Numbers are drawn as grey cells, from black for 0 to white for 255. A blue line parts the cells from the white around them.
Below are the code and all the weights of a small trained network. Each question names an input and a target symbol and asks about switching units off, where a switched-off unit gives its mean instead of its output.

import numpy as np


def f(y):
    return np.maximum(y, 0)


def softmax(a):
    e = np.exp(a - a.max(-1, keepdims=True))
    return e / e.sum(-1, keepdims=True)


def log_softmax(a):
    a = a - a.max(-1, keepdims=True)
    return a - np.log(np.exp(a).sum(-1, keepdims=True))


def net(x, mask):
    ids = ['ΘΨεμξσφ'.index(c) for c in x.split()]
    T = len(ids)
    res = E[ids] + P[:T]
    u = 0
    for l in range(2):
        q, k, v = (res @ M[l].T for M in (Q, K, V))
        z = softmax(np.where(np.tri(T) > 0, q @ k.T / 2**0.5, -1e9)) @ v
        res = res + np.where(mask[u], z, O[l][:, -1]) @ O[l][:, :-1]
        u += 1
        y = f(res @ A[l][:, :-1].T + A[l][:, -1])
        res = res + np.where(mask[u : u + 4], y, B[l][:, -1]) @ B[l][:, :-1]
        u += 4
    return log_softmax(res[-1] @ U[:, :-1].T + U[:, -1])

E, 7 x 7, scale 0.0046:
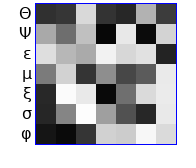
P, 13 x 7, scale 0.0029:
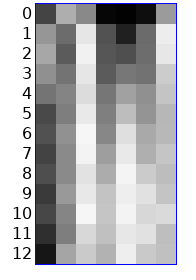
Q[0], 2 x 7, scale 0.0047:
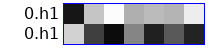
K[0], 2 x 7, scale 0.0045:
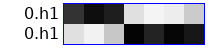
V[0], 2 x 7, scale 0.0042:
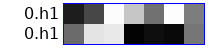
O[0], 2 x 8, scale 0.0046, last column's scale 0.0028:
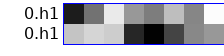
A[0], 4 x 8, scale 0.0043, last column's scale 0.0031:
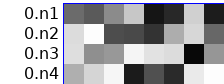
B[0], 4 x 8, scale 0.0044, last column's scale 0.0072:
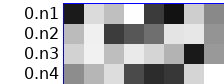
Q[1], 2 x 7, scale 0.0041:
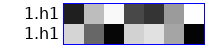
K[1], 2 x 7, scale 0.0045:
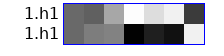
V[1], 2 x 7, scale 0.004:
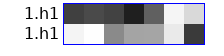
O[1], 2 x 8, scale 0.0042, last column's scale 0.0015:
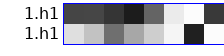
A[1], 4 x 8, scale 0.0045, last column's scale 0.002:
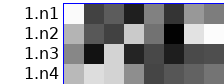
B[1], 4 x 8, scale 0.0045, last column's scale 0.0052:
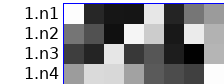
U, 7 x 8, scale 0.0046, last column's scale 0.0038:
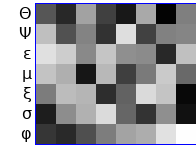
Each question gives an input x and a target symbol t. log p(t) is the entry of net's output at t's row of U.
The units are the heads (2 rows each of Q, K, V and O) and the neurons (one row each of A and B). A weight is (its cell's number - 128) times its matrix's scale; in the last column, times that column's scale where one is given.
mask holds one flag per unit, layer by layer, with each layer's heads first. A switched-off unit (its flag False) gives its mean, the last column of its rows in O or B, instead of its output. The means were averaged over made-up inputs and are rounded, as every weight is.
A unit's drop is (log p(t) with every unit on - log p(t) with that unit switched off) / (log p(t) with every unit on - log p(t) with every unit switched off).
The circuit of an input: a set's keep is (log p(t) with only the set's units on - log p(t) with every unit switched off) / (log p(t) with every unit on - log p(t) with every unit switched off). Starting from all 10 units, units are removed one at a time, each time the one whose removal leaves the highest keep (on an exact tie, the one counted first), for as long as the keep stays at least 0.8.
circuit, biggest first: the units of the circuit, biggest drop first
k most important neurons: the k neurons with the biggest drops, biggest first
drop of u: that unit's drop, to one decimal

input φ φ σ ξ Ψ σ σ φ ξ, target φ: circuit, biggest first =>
0.h1, 1.h1, 1.n4
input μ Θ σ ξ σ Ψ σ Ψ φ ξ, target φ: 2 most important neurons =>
1.n4, 0.n4
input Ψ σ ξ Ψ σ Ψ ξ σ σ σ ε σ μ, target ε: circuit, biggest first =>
1.h1, 0.n3, 0.n4
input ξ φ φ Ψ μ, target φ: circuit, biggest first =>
1.h1, 1.n4, 0.h1, 0.n3
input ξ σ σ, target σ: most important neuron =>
0.n1
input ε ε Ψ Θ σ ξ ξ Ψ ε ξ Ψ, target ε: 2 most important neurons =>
0.n3, 0.n4
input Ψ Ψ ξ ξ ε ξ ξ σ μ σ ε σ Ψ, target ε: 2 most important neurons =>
0.n3, 0.n4
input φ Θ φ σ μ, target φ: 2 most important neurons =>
1.n4, 0.n3
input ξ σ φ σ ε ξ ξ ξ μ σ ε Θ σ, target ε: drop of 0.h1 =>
-0.1
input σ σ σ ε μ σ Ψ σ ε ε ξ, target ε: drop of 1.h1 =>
1.2
